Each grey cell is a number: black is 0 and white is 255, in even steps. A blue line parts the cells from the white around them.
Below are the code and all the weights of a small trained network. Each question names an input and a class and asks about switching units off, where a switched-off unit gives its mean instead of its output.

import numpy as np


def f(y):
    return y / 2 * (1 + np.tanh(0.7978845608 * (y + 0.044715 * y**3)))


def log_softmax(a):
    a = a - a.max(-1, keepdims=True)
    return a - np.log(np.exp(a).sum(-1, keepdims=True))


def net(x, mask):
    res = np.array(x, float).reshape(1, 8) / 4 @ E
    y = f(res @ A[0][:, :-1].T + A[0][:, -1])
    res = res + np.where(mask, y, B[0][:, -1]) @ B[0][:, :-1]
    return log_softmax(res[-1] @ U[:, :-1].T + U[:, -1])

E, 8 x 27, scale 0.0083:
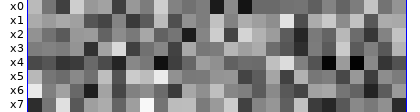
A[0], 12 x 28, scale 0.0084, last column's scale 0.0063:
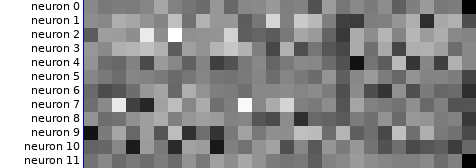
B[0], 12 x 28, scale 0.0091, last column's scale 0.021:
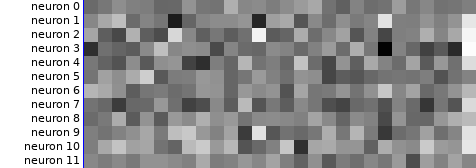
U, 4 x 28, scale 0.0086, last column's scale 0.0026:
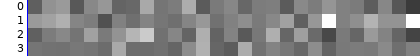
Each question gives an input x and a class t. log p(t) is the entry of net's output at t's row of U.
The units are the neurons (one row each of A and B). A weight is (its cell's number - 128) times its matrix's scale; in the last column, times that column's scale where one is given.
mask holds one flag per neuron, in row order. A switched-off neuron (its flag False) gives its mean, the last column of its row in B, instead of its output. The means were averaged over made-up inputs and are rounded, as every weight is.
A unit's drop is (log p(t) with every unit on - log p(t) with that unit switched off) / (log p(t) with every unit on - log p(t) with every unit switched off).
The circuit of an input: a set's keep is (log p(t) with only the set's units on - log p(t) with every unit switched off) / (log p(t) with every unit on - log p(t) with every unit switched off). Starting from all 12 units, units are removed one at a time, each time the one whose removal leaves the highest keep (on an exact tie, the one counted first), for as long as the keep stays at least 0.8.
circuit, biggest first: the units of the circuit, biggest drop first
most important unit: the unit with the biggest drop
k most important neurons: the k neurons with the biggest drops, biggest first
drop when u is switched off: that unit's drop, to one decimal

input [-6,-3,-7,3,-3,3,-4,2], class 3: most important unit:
neuron 7
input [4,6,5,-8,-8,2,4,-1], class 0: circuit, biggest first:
neuron 3; neuron 1
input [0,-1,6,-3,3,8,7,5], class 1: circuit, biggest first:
neuron 3; neuron 6
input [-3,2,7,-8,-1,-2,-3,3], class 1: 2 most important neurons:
neuron 3; neuron 1
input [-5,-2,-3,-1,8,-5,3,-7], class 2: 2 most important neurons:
neuron 9; neuron 10
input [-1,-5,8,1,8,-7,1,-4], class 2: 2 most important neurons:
neuron 9; neuron 10
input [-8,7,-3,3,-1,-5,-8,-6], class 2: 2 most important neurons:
neuron 9; neuron 4
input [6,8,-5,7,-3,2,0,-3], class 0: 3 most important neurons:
neuron 2; neuron 9; neuron 4
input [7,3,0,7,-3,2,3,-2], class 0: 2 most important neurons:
neuron 2; neuron 9
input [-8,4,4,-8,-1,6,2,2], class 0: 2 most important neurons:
neuron 2; neuron 7
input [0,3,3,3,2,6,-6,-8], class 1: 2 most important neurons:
neuron 3; neuron 7
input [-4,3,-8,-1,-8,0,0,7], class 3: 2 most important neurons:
neuron 2; neuron 7
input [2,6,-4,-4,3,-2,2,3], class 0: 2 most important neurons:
neuron 9; neuron 2
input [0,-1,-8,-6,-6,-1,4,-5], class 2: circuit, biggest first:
neuron 3
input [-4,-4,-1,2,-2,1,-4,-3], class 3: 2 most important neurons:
neuron 10; neuron 3
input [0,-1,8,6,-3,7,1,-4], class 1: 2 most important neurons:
neuron 1; neuron 3
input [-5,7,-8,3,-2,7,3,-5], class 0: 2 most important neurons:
neuron 2; neuron 7
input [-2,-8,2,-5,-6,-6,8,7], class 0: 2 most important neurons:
neuron 7; neuron 9
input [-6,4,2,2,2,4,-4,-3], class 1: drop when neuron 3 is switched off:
0.8
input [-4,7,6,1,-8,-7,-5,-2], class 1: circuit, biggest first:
neuron 1
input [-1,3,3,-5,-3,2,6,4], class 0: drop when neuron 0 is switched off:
0.0
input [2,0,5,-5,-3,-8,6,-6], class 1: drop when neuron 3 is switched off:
0.1
